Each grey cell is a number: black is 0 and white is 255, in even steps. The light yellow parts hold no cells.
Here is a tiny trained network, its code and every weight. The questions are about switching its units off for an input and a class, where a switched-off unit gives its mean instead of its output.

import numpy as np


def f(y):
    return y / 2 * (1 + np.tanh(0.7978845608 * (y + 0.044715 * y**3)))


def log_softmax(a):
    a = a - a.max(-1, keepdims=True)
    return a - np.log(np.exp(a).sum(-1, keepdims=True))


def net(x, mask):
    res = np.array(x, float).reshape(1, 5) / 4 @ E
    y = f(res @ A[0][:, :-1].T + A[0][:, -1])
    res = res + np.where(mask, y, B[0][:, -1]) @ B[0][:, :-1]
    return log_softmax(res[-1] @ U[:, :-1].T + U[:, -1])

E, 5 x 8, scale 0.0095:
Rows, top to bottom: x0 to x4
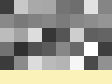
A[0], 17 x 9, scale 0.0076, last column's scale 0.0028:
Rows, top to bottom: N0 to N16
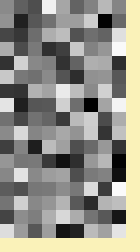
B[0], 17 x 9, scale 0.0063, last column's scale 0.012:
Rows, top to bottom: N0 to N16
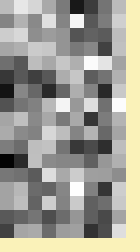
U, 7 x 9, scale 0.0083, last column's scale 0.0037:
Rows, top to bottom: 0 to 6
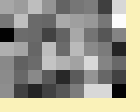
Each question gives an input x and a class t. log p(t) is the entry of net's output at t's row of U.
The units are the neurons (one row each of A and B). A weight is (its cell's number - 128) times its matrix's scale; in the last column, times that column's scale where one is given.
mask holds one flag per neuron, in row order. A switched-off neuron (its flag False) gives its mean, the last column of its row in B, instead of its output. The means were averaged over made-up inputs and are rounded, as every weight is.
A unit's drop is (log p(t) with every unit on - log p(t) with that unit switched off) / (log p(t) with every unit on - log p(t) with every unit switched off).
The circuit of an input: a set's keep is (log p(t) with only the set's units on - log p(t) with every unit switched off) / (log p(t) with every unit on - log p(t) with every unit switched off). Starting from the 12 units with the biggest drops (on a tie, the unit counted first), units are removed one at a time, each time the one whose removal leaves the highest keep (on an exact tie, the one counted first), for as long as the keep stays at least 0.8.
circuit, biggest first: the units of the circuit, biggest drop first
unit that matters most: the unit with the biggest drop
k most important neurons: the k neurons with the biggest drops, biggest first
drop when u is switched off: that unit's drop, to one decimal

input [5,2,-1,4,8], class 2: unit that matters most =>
N6
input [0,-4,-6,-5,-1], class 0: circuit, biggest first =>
[N10 N0]
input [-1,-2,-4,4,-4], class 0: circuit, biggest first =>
[N10 N7]
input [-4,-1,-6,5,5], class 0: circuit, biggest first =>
[N2 N0]
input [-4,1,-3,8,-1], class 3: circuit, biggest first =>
[N1 N8]
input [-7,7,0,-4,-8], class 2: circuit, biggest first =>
[N11 N5]
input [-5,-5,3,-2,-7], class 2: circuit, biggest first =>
[N11 N5]
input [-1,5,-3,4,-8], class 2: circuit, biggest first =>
[N11 N16]
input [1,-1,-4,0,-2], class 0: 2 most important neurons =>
[N7 N10]
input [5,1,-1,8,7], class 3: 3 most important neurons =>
[N9 N1 N8]
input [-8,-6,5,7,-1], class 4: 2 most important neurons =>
[N7 N0]
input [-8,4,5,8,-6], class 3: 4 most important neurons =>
[N1 N8 N3 N6]
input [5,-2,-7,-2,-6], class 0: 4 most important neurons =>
[N10 N0 N7 N16]
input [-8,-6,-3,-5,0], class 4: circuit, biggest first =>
[N7]
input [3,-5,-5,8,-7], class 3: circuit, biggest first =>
[N1 N13]
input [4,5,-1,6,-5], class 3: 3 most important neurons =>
[N1 N8 N6]
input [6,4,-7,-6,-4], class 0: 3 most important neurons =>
[N0 N10 N7]
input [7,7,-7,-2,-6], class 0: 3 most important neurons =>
[N0 N10 N16]
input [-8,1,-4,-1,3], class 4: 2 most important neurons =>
[N7 N16]
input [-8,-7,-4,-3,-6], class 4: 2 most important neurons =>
[N7 N6]
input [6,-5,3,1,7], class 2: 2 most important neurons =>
[N6 N15]
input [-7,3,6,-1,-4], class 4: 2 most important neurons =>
[N7 N0]
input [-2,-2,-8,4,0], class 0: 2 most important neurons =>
[N10 N0]
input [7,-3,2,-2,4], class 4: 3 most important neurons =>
[N4 N9 N16]
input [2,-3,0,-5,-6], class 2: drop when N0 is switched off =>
0.1
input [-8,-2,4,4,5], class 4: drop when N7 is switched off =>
0.7
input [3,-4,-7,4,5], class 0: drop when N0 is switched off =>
0.2
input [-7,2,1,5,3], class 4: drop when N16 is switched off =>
0.3
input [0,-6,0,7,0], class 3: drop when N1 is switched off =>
0.3
